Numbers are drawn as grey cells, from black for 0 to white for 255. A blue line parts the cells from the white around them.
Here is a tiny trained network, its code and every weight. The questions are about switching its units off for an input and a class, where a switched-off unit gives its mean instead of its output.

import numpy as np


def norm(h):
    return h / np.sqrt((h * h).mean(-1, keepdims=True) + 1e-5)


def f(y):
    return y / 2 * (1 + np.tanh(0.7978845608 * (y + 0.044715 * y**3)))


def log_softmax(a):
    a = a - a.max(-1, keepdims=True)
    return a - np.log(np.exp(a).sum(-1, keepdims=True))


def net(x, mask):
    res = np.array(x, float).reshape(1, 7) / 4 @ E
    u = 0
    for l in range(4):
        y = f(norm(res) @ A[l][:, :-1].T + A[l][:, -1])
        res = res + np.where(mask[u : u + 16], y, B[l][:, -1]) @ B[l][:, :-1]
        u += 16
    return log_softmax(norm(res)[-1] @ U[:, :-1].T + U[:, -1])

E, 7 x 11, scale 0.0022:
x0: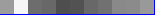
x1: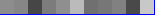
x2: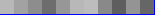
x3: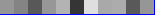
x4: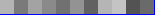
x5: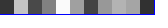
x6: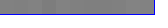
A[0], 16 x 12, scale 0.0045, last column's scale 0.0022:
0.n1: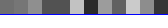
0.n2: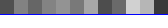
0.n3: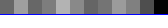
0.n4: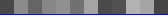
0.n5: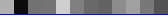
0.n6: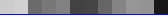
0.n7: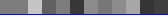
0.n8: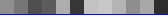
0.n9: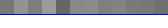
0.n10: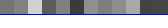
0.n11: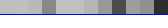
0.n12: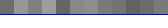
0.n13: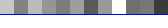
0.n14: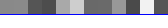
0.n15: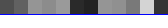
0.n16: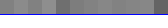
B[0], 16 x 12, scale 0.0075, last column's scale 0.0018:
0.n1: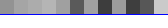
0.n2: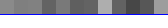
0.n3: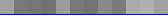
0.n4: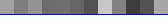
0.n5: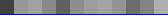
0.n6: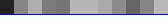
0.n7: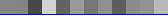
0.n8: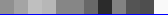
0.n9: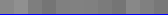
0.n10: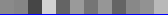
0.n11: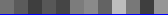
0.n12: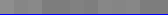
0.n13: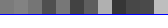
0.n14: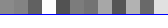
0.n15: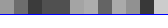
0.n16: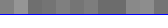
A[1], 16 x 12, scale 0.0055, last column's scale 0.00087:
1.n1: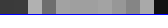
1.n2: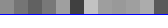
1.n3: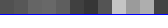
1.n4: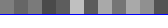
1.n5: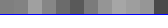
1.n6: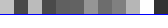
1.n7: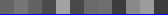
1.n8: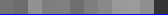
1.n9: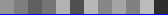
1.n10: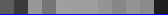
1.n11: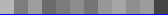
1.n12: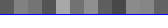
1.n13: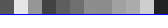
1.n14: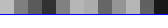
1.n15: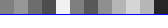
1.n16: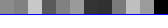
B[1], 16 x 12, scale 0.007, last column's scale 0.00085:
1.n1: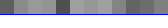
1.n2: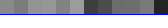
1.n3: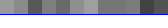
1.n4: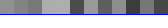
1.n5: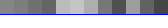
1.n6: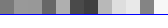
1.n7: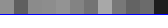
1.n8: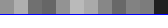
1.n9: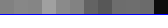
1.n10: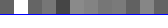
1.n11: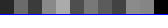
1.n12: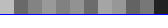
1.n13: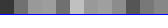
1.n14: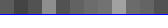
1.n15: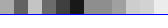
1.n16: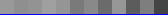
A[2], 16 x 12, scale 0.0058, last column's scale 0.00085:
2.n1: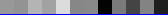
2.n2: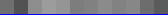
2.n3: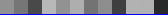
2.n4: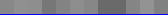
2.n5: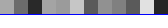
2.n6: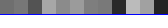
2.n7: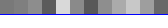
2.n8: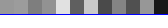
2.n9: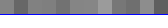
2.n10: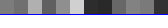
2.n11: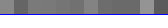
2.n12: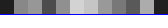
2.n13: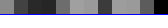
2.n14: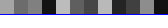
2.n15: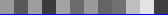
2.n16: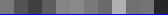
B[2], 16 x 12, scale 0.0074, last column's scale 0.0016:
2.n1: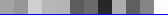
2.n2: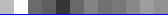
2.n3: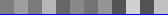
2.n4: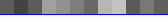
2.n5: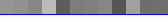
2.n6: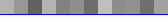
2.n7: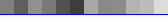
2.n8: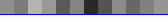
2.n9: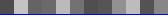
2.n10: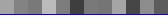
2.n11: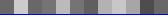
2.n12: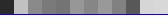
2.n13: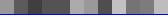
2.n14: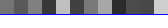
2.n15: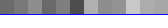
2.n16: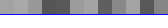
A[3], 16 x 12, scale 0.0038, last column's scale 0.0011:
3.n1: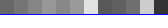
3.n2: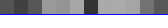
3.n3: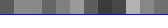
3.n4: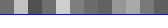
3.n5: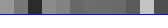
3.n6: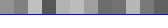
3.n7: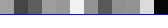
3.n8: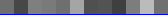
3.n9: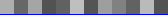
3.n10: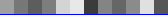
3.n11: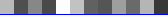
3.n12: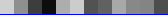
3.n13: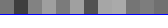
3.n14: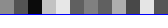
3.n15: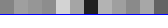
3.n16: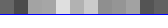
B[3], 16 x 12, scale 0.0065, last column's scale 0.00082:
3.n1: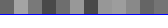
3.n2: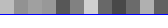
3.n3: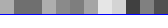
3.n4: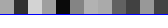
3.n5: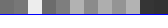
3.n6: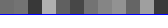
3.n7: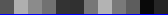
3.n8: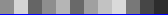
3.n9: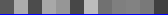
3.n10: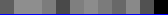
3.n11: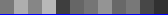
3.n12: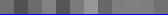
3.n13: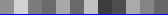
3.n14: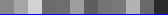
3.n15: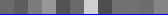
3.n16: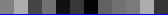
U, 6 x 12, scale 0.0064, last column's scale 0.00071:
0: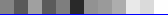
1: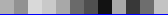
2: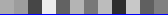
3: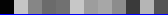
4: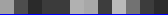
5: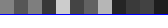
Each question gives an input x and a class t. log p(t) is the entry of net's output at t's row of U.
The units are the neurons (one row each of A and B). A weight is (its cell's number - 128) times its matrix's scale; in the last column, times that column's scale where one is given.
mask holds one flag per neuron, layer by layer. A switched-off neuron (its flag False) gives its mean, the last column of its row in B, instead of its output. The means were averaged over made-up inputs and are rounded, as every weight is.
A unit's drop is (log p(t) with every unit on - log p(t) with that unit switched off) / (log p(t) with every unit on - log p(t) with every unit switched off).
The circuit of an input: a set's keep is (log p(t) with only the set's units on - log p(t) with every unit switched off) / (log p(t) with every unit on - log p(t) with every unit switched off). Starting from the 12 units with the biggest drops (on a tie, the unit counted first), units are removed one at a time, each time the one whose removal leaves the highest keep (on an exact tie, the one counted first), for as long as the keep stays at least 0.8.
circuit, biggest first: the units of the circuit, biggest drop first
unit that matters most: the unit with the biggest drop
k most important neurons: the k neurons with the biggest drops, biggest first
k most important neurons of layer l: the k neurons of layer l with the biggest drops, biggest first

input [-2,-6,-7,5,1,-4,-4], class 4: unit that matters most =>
0.n15
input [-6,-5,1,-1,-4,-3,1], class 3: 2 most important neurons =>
[0.n5 0.n14]
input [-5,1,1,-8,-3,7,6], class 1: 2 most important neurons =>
[0.n1 1.n16]
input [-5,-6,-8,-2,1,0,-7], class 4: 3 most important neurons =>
[0.n15 0.n14 2.n13]
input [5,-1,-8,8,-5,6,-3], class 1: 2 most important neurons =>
[0.n8 0.n11]
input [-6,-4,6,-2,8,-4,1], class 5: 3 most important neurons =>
[0.n13 0.n15 0.n6]
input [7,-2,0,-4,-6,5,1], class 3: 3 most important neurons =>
[0.n6 1.n13 0.n13]
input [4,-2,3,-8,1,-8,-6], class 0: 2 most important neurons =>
[1.n6 0.n8]
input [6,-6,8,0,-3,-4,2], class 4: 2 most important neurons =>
[0.n11 0.n14]
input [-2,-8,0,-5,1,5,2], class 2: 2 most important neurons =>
[0.n7 0.n10]
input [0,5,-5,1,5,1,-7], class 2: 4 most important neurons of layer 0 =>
[0.n14 0.n11 0.n4 0.n2]
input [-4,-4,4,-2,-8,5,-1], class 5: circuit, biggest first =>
[0.n2 0.n4]
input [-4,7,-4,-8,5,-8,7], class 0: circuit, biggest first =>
[0.n8 1.n6]
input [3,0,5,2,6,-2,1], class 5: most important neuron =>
[0.n13]
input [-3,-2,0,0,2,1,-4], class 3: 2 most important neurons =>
[0.n5 0.n14]
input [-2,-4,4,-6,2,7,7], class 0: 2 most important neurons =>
[0.n8 1.n15]
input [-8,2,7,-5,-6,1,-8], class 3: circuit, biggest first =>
[0.n5 2.n12]
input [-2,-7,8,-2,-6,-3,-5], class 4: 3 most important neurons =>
[0.n11 0.n14 2.n13]
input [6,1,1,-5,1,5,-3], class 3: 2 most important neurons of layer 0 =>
[0.n6 0.n8]
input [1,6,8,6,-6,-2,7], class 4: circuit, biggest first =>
[0.n11]
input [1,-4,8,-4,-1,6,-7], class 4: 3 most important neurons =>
[0.n11 1.n14 2.n13]
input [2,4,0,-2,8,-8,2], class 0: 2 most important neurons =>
[1.n6 0.n4]
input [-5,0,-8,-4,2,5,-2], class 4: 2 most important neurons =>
[0.n15 0.n6]
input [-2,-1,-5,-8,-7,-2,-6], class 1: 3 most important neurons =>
[0.n1 0.n13 2.n1]
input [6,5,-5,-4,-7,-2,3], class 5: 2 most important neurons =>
[0.n4 0.n2]
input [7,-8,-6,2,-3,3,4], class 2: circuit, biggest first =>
[0.n7 0.n10]
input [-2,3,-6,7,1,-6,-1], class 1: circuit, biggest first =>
[0.n8]
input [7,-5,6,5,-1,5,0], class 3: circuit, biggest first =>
[0.n6 1.n13]
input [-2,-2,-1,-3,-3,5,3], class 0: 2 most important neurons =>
[1.n15 0.n8]
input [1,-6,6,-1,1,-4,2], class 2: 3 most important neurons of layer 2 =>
[2.n3 2.n6 2.n5]
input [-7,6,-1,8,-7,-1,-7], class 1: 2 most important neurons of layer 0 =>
[0.n8 0.n6]
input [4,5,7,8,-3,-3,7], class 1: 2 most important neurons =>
[0.n15 0.n8]
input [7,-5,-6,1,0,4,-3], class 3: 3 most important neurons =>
[0.n6 0.n14 1.n13]
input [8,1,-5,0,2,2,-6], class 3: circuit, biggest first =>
[0.n6]
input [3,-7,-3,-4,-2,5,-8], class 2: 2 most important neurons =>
[0.n7 0.n10]
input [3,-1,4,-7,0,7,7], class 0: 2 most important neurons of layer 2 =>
[2.n15 2.n7]
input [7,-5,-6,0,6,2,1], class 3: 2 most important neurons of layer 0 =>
[0.n6 0.n14]
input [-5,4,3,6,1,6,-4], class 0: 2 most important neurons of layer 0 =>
[0.n1 0.n3]
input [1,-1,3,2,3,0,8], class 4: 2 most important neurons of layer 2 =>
[2.n13 2.n16]
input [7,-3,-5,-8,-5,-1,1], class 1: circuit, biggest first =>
[0.n1]
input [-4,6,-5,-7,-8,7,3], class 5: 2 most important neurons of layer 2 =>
[2.n14 2.n15]
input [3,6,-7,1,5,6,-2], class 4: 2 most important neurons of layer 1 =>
[1.n3 1.n6]
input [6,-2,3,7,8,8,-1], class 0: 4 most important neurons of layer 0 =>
[0.n1 0.n3 0.n4 0.n2]
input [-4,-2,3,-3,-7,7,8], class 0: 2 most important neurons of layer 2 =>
[2.n15 2.n7]
